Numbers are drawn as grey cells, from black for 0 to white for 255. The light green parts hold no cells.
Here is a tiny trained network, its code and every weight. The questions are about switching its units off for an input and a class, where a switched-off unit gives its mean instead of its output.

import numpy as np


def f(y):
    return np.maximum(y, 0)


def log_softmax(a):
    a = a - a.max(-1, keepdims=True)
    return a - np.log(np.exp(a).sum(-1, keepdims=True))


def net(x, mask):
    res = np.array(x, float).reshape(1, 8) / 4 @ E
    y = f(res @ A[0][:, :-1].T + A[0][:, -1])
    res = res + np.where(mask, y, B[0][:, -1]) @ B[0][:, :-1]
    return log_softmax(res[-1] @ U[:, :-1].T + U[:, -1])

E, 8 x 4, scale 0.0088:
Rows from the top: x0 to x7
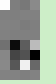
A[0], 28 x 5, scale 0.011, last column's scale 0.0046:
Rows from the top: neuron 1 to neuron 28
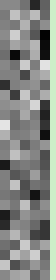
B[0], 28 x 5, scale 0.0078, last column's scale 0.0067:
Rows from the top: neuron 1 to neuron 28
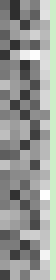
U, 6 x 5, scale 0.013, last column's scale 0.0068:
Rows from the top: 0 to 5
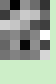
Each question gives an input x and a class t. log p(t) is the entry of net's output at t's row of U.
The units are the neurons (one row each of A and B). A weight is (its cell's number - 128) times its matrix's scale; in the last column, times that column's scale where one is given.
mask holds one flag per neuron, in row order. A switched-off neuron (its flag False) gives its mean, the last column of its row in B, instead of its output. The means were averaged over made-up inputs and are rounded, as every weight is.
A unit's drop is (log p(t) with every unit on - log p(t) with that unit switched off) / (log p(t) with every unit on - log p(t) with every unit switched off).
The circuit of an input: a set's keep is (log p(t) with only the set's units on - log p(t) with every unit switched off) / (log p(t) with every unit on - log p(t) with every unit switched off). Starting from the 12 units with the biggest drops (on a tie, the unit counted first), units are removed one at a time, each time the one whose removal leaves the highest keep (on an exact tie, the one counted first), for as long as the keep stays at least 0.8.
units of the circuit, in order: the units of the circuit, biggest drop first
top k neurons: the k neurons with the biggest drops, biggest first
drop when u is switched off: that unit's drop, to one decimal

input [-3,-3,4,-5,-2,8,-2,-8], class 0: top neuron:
neuron 20
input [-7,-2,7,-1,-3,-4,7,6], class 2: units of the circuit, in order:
neuron 22; neuron 9
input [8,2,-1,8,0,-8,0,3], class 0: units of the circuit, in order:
neuron 2; neuron 11
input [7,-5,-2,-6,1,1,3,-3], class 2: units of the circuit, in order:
neuron 13; neuron 27
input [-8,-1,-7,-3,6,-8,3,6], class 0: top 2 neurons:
neuron 26; neuron 11
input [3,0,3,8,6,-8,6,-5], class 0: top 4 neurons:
neuron 11; neuron 26; neuron 5; neuron 2
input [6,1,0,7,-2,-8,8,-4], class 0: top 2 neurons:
neuron 11; neuron 2
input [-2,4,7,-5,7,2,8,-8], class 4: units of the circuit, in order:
neuron 10; neuron 25; neuron 7
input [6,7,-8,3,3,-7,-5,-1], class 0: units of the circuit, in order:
neuron 11; neuron 2
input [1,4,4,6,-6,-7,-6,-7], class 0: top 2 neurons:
neuron 2; neuron 26
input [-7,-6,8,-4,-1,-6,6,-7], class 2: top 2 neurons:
neuron 22; neuron 9
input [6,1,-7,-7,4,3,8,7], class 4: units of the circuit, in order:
neuron 10; neuron 7; neuron 25
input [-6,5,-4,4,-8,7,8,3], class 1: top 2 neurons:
neuron 24; neuron 28
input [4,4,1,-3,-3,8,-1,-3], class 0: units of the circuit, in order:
neuron 20
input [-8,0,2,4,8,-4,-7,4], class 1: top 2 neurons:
neuron 6; neuron 18
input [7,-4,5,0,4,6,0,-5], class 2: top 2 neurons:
neuron 27; neuron 13
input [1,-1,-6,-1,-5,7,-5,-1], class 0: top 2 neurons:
neuron 20; neuron 1
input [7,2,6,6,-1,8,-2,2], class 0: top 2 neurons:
neuron 20; neuron 1
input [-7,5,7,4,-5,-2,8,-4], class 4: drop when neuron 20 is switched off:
0.0
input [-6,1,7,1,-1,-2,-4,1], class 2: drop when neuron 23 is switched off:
0.1
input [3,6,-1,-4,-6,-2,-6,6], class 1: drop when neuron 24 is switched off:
0.3
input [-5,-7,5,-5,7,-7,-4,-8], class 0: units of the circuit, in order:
neuron 26
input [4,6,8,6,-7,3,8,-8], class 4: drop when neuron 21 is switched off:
0.2
